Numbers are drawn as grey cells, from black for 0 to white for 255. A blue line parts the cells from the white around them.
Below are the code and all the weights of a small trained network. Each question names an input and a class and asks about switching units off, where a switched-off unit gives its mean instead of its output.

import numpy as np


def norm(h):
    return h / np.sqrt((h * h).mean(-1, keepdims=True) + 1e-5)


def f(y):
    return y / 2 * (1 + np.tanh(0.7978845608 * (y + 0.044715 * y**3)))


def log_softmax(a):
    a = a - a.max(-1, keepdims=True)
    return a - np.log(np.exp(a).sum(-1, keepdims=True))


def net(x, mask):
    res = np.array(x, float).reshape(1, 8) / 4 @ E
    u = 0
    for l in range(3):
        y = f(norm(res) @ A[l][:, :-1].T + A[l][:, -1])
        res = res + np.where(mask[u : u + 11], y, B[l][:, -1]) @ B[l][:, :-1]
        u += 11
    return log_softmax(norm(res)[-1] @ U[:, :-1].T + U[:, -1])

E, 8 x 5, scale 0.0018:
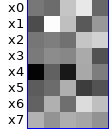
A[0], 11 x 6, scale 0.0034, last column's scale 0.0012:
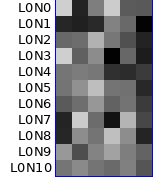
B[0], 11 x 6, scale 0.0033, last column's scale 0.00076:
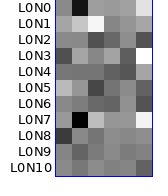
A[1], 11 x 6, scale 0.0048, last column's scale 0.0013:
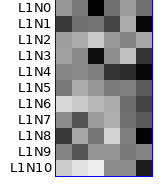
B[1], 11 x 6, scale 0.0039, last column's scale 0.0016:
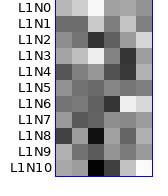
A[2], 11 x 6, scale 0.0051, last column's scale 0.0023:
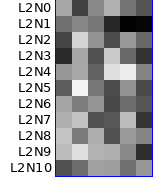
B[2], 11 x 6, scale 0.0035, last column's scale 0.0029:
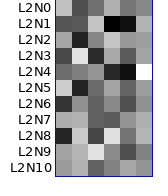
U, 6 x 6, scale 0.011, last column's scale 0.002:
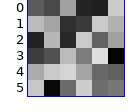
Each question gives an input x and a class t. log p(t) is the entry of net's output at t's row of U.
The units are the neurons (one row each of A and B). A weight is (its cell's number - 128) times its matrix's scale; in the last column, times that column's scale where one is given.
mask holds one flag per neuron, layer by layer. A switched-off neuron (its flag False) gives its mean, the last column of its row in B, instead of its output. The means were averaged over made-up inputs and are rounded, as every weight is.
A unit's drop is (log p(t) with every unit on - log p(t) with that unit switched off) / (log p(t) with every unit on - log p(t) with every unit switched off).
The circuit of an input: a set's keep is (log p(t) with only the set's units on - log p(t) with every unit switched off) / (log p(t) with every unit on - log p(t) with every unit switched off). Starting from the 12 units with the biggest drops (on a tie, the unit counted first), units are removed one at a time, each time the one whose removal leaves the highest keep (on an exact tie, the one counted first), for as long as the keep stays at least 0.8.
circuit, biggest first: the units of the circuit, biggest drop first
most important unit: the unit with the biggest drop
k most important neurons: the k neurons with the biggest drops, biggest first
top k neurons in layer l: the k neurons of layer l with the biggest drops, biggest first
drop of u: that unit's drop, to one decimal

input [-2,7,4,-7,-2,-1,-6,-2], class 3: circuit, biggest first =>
(L0N7 L1N1 L2N4)
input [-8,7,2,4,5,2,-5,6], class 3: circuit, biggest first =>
(L0N7 L1N1 L2N4)
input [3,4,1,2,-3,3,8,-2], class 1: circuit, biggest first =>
(L1N10)
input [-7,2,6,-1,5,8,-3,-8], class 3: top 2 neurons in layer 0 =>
(L0N7 L0N1)
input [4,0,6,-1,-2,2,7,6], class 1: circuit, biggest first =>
(L1N10 L1N6 L1N2)
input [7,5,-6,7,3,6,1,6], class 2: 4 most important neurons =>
(L2N3 L1N8 L2N4 L1N3)
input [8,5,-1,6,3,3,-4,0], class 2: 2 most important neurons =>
(L2N3 L1N8)
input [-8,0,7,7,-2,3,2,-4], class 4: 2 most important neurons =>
(L0N0 L1N6)
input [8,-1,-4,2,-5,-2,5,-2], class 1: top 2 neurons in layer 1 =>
(L1N6 L1N10)
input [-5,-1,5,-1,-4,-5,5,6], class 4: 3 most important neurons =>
(L1N3 L0N1 L2N9)
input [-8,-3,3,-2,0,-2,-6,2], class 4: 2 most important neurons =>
(L1N0 L2N4)
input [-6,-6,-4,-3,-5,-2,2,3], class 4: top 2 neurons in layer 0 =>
(L0N1 L0N7)
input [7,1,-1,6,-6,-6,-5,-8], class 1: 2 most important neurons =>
(L0N7 L1N6)
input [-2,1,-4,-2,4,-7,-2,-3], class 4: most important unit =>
L1N0
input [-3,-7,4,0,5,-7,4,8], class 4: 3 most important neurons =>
(L1N3 L1N0 L0N7)
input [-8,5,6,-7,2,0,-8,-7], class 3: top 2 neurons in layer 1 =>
(L1N1 L1N0)
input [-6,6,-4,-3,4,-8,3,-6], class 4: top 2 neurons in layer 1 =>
(L1N0 L1N3)
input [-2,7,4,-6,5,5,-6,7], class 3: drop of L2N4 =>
0.1
